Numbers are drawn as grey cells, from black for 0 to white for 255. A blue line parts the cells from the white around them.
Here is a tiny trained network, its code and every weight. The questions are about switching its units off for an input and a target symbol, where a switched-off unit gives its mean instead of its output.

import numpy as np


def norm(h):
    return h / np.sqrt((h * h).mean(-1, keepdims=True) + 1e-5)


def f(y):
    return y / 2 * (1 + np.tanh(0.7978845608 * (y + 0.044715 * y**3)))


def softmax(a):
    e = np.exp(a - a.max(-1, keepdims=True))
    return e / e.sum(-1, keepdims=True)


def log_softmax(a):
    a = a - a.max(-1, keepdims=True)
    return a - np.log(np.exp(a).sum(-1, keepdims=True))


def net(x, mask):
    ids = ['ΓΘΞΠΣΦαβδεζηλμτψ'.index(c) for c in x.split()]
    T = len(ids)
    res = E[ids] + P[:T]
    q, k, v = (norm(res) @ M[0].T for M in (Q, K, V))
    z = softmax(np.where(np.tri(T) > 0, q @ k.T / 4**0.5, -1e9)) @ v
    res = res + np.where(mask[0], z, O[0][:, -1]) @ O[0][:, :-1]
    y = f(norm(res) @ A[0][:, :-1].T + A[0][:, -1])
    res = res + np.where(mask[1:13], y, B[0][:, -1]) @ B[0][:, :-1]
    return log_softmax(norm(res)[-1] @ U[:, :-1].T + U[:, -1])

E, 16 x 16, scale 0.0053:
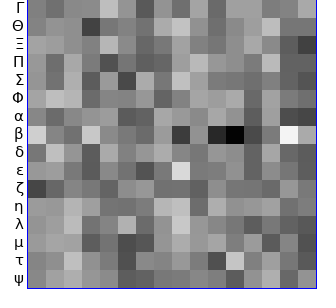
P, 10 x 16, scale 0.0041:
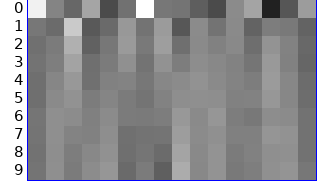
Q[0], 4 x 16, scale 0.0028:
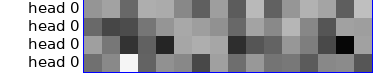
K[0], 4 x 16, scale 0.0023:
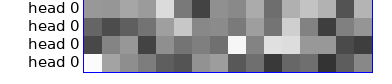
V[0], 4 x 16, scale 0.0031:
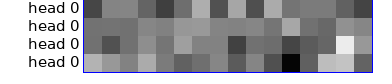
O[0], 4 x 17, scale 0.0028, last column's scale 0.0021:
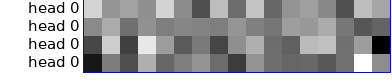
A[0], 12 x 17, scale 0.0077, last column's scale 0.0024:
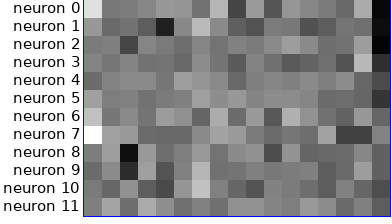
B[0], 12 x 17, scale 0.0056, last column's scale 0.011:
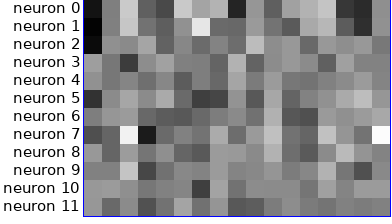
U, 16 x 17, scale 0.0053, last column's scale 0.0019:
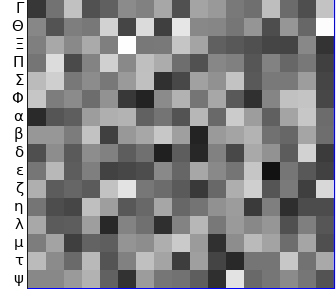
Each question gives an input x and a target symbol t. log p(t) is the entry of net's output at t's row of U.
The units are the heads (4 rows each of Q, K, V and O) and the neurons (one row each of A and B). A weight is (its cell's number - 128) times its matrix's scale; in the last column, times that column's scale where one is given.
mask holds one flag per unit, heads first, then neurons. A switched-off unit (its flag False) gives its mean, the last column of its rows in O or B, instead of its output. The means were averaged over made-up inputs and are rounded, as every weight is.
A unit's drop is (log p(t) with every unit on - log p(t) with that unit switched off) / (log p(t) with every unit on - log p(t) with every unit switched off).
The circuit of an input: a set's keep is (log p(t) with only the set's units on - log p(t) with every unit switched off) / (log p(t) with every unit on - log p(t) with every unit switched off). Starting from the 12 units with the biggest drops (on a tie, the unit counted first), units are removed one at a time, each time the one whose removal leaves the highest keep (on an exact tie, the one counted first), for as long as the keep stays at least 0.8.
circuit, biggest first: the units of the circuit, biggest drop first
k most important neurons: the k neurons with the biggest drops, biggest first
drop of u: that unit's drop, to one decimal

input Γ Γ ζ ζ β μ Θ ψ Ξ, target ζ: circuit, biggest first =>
head 0; neuron 11; neuron 7; neuron 6
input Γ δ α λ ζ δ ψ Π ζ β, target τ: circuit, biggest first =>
neuron 7; neuron 5
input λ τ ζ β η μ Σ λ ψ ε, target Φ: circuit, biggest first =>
neuron 8; head 0; neuron 7
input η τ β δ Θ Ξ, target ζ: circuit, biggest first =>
head 0; neuron 7; neuron 11; neuron 6
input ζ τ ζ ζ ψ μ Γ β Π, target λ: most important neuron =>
neuron 7
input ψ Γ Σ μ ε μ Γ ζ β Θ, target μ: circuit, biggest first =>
head 0; neuron 7; neuron 5; neuron 6
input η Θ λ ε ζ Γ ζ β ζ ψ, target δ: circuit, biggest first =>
head 0; neuron 7
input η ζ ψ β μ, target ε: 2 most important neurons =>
neuron 7; neuron 1
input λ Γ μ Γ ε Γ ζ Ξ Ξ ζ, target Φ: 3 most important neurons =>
neuron 1; neuron 7; neuron 10
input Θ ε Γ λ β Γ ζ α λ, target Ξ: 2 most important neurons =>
neuron 7; neuron 6
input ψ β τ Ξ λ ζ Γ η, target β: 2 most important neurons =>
neuron 7; neuron 11
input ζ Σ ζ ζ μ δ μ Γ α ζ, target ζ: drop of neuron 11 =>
0.5
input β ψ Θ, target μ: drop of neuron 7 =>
0.9
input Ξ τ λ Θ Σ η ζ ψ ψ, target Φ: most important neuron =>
neuron 0
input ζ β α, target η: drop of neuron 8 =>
0.0
